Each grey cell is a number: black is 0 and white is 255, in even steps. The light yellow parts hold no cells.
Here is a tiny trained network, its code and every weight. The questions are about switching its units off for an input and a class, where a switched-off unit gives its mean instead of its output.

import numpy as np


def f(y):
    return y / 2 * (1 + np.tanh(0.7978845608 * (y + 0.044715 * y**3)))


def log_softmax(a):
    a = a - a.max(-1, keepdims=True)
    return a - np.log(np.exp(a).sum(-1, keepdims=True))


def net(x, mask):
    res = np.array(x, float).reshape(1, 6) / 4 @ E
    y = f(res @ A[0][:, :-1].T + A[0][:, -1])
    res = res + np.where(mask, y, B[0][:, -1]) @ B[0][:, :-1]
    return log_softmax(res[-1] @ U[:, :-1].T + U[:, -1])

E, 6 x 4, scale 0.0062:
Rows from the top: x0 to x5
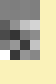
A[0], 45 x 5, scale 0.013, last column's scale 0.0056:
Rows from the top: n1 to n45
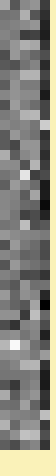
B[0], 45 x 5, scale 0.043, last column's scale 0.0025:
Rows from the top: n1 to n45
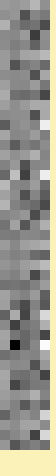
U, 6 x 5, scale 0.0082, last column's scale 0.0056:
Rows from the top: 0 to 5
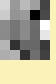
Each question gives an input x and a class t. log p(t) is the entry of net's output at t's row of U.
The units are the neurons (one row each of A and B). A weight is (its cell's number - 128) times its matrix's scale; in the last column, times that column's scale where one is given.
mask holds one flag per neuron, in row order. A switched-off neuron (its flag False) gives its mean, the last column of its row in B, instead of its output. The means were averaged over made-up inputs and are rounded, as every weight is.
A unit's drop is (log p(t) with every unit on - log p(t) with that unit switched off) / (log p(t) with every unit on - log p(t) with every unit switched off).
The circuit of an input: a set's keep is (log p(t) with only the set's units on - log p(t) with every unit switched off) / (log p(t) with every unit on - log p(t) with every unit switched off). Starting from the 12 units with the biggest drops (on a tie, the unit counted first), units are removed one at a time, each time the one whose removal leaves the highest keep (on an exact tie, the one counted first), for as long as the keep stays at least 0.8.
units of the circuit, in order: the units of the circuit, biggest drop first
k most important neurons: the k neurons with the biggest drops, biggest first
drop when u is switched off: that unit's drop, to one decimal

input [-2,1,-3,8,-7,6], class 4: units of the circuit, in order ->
(n33)
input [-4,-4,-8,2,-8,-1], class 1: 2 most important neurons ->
(n4, n28)
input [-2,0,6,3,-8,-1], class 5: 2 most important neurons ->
(n18, n23)
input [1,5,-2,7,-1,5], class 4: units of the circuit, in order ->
(n33, n39)
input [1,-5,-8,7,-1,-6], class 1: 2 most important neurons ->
(n4, n28)
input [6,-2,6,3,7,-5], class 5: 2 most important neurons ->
(n32, n17)
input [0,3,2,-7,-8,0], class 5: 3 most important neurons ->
(n18, n23, n2)
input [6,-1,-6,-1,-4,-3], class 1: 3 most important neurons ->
(n4, n28, n22)
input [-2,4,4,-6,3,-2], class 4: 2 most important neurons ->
(n35, n18)
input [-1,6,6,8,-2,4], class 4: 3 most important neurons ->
(n33, n39, n15)
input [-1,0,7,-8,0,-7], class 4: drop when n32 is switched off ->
0.0
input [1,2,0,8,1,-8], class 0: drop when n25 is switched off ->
0.1
